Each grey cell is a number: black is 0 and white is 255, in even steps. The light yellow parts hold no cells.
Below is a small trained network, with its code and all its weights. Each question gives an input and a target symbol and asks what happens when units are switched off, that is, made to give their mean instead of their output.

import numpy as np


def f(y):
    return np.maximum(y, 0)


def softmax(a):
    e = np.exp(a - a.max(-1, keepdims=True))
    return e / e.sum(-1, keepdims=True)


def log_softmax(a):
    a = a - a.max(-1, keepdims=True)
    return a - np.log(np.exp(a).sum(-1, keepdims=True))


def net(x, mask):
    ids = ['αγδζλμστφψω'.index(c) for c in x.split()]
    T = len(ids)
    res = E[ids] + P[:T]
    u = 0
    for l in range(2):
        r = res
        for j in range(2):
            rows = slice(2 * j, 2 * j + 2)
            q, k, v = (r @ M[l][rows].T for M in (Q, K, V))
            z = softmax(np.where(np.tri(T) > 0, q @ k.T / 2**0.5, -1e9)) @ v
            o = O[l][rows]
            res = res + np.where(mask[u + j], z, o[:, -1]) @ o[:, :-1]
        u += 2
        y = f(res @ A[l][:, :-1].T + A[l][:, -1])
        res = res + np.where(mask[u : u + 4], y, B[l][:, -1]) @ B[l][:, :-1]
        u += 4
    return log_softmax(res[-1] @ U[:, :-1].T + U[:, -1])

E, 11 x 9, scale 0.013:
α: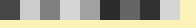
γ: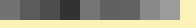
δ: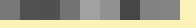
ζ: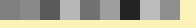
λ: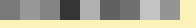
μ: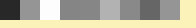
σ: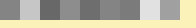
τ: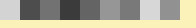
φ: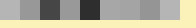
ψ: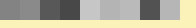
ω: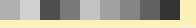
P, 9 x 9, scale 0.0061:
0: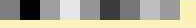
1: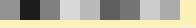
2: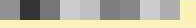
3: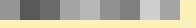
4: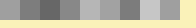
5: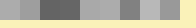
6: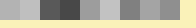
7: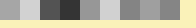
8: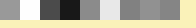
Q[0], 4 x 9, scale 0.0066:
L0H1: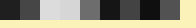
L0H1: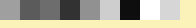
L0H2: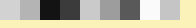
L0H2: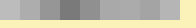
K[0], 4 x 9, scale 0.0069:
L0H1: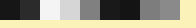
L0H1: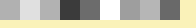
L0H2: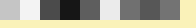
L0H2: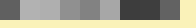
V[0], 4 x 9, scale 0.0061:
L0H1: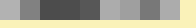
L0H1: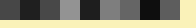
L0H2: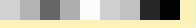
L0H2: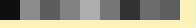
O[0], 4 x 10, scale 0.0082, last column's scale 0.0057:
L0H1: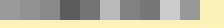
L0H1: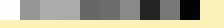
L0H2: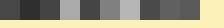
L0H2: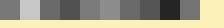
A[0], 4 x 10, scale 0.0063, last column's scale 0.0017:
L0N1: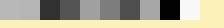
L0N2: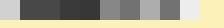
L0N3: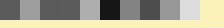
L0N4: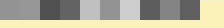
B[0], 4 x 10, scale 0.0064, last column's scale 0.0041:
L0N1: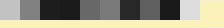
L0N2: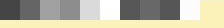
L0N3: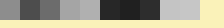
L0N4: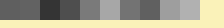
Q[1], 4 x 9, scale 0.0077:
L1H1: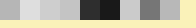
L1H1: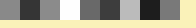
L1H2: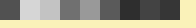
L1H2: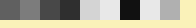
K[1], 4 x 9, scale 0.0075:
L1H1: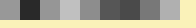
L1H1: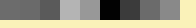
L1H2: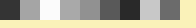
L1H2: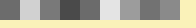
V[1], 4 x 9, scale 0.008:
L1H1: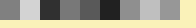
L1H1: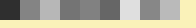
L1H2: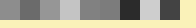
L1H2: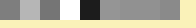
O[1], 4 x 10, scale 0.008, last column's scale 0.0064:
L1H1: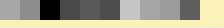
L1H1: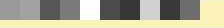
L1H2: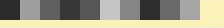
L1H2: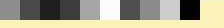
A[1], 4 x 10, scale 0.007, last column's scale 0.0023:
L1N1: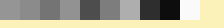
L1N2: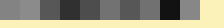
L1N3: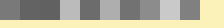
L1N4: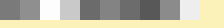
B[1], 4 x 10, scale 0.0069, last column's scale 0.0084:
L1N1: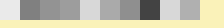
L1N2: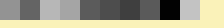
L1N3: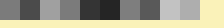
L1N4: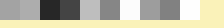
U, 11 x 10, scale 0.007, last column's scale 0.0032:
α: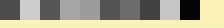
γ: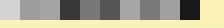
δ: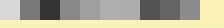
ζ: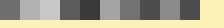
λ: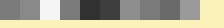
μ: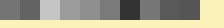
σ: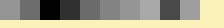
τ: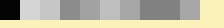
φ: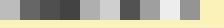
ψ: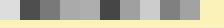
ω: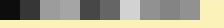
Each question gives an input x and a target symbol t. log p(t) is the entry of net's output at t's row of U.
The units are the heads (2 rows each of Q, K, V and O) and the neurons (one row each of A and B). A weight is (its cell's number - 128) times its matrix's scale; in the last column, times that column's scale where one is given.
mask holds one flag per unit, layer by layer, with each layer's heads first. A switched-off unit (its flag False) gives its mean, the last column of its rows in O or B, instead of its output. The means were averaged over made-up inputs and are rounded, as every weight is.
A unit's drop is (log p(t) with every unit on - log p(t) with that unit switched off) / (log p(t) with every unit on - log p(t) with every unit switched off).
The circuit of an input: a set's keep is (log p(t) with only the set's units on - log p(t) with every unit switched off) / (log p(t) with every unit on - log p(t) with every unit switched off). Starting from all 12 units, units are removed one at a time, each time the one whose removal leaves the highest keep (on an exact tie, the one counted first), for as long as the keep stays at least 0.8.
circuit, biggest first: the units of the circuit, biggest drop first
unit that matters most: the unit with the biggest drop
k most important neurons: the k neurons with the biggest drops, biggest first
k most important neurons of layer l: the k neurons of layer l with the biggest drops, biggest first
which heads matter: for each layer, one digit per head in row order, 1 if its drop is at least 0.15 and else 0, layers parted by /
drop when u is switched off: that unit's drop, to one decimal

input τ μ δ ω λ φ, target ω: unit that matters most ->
L0H2
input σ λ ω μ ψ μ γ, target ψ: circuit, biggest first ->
[L1H2, L0N4]
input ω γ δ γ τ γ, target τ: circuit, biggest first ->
[L0N2, L1H1, L1H2, L1N4]
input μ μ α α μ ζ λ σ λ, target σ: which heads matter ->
10 / 10
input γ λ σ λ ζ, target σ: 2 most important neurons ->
[L0N3, L0N2]
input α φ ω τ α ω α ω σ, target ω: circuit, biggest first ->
[L0H2, L1H1]
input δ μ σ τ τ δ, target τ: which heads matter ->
10 / 11
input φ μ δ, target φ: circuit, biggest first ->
[L1H2, L0H1]
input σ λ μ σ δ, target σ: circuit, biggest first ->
[L1H1, L0H1]
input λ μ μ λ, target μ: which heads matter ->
00 / 10
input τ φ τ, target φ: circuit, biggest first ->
[L1H2, L0H2]
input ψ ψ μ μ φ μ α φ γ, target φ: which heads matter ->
10 / 01
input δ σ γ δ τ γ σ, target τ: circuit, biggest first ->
[L0N2, L0H1, L1H1]
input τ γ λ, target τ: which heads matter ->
00 / 11
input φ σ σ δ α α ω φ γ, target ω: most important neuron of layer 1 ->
[L1N3]
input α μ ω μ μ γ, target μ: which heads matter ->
01 / 10
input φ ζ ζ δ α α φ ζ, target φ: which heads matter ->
00 / 01
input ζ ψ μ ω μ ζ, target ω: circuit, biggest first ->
[L0H2, L1H1, L0N1]
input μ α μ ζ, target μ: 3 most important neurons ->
[L0N1, L1N2, L1N4]
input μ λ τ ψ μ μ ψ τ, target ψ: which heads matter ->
01 / 01
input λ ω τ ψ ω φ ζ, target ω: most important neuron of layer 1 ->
[L1N3]
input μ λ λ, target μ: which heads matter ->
01 / 10
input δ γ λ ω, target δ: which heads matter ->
01 / 10
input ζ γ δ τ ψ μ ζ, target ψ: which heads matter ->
10 / 01
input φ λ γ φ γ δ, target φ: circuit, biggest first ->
[L0H1, L1H2]
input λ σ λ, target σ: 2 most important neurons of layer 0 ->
[L0N3, L0N2]
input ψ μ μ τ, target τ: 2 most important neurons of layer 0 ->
[L0N2, L0N3]
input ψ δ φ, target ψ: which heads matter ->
01 / 01
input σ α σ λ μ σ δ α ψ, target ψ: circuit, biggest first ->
[L1H2]
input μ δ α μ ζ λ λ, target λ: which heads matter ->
10 / 01
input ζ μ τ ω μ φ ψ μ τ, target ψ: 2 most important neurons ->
[L0N4, L1N4]
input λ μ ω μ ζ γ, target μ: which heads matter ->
01 / 00
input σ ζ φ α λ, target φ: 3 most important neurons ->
[L0N3, L0N2, L1N2]
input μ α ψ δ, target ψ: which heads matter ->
00 / 01
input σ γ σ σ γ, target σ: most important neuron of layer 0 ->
[L0N3]
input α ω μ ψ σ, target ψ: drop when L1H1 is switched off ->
0.1
